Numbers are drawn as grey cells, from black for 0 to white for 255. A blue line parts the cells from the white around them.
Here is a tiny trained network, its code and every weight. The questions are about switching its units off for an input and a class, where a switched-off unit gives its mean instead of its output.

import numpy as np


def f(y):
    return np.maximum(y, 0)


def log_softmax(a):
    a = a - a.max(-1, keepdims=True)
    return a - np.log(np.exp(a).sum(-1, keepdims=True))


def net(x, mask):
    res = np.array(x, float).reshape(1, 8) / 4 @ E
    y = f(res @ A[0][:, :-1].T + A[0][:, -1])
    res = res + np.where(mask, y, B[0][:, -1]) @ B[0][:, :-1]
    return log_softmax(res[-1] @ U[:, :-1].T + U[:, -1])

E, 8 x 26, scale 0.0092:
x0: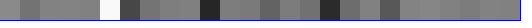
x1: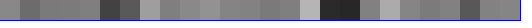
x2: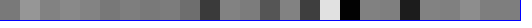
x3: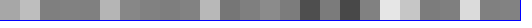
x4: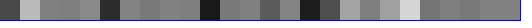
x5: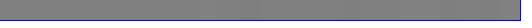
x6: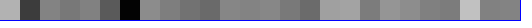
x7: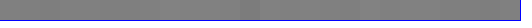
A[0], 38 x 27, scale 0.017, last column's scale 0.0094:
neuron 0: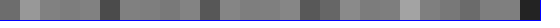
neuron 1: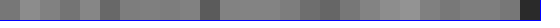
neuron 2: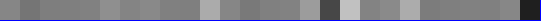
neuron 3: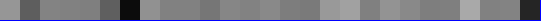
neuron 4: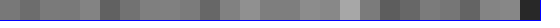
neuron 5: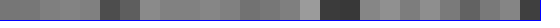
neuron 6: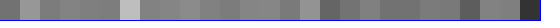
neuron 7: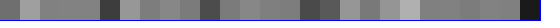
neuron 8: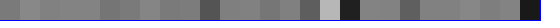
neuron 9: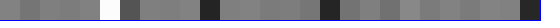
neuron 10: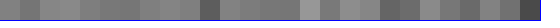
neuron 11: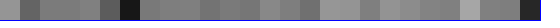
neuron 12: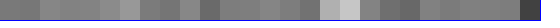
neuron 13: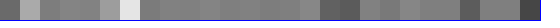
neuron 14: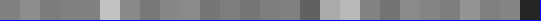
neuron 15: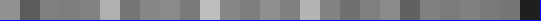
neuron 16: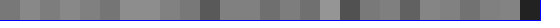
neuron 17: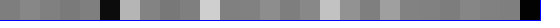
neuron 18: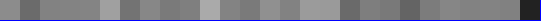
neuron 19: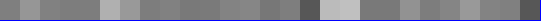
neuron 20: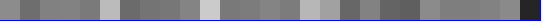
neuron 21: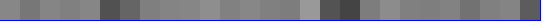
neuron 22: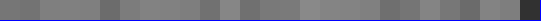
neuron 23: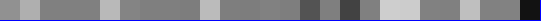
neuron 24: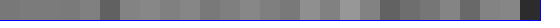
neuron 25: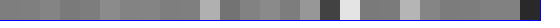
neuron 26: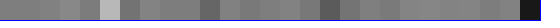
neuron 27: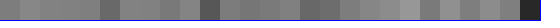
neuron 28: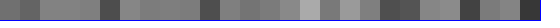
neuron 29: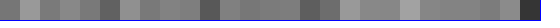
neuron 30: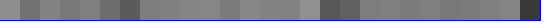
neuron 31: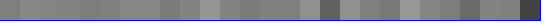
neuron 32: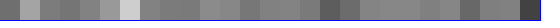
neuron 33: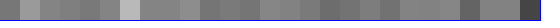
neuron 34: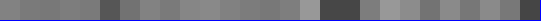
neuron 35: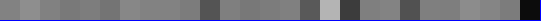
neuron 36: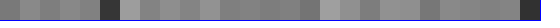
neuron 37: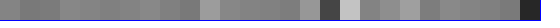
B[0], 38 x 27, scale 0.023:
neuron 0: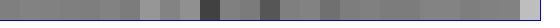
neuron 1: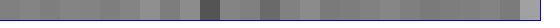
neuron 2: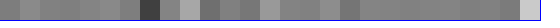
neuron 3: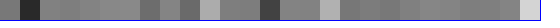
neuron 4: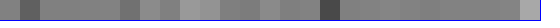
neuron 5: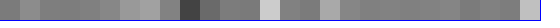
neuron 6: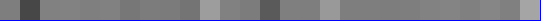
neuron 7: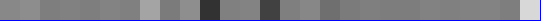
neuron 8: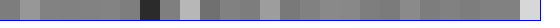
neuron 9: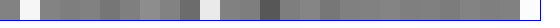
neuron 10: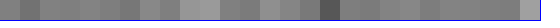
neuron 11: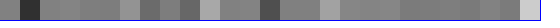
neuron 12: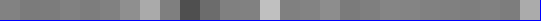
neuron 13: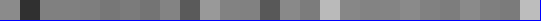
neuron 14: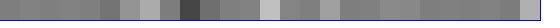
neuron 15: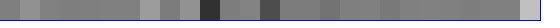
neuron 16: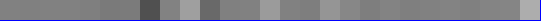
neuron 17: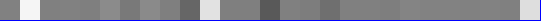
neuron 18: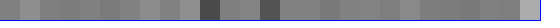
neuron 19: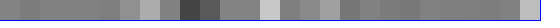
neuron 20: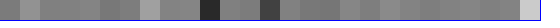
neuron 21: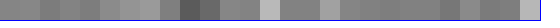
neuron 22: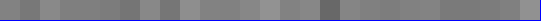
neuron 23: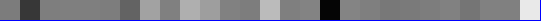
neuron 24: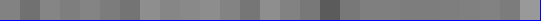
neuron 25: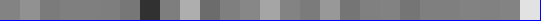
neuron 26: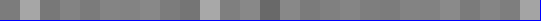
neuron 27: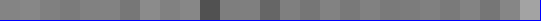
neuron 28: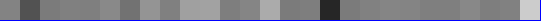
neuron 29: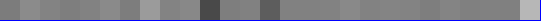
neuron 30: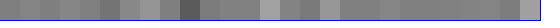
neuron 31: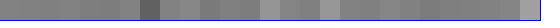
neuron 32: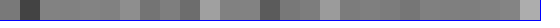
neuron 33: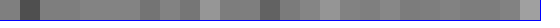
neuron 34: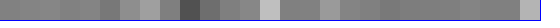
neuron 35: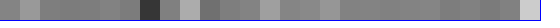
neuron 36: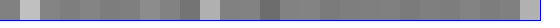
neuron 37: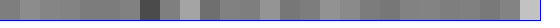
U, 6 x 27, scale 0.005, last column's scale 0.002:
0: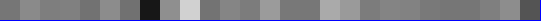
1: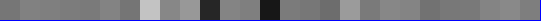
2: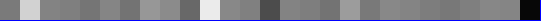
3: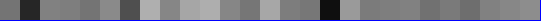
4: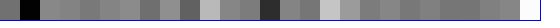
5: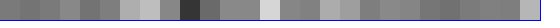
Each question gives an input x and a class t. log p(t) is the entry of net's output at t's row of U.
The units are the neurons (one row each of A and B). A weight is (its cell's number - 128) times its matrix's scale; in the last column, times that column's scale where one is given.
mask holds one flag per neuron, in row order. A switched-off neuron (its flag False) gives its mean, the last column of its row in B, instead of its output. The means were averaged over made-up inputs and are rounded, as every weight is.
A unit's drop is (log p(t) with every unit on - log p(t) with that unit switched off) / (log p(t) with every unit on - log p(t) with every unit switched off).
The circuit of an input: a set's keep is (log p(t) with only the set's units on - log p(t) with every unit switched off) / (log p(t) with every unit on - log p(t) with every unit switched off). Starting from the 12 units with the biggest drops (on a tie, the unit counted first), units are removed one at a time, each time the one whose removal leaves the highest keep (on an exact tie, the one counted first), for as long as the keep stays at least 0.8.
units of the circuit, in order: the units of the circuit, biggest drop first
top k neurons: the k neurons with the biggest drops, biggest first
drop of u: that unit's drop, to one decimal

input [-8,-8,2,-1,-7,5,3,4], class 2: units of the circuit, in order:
(neuron 17)
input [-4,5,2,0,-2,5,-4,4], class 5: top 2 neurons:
(neuron 9; neuron 3)
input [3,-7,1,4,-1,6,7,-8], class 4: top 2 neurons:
(neuron 3; neuron 11)
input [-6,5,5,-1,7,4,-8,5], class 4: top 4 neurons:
(neuron 13; neuron 32; neuron 6; neuron 33)
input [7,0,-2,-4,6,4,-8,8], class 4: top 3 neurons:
(neuron 13; neuron 17; neuron 32)
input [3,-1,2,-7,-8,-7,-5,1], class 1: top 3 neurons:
(neuron 20; neuron 23; neuron 15)
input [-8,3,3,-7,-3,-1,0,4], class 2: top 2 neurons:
(neuron 17; neuron 23)
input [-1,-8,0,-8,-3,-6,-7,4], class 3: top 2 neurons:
(neuron 28; neuron 4)
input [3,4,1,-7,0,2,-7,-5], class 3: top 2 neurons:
(neuron 28; neuron 3)
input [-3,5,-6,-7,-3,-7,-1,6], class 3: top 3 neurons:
(neuron 28; neuron 8; neuron 35)
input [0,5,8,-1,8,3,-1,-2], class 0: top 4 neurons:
(neuron 8; neuron 35; neuron 16; neuron 20)
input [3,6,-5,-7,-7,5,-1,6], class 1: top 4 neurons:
(neuron 20; neuron 15; neuron 23; neuron 18)
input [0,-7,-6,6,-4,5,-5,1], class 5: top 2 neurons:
(neuron 19; neuron 14)
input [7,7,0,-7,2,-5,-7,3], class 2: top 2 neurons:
(neuron 9; neuron 23)
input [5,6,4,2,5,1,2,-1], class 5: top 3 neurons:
(neuron 5; neuron 17; neuron 34)
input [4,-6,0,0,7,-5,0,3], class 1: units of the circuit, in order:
(neuron 7)
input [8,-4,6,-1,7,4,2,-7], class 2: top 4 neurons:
(neuron 9; neuron 20; neuron 15; neuron 26)
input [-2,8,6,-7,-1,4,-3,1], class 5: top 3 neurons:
(neuron 5; neuron 23; neuron 21)
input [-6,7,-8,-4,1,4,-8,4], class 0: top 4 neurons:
(neuron 25; neuron 2; neuron 37; neuron 3)
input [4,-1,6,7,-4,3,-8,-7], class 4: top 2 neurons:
(neuron 13; neuron 32)
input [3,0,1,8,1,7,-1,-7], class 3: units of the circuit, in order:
(neuron 23)
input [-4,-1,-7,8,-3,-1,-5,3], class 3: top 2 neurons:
(neuron 23; neuron 8)
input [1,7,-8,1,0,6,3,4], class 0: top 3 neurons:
(neuron 25; neuron 2; neuron 37)
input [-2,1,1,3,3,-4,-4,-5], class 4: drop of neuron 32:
0.1
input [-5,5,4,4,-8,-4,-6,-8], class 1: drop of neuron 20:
0.1
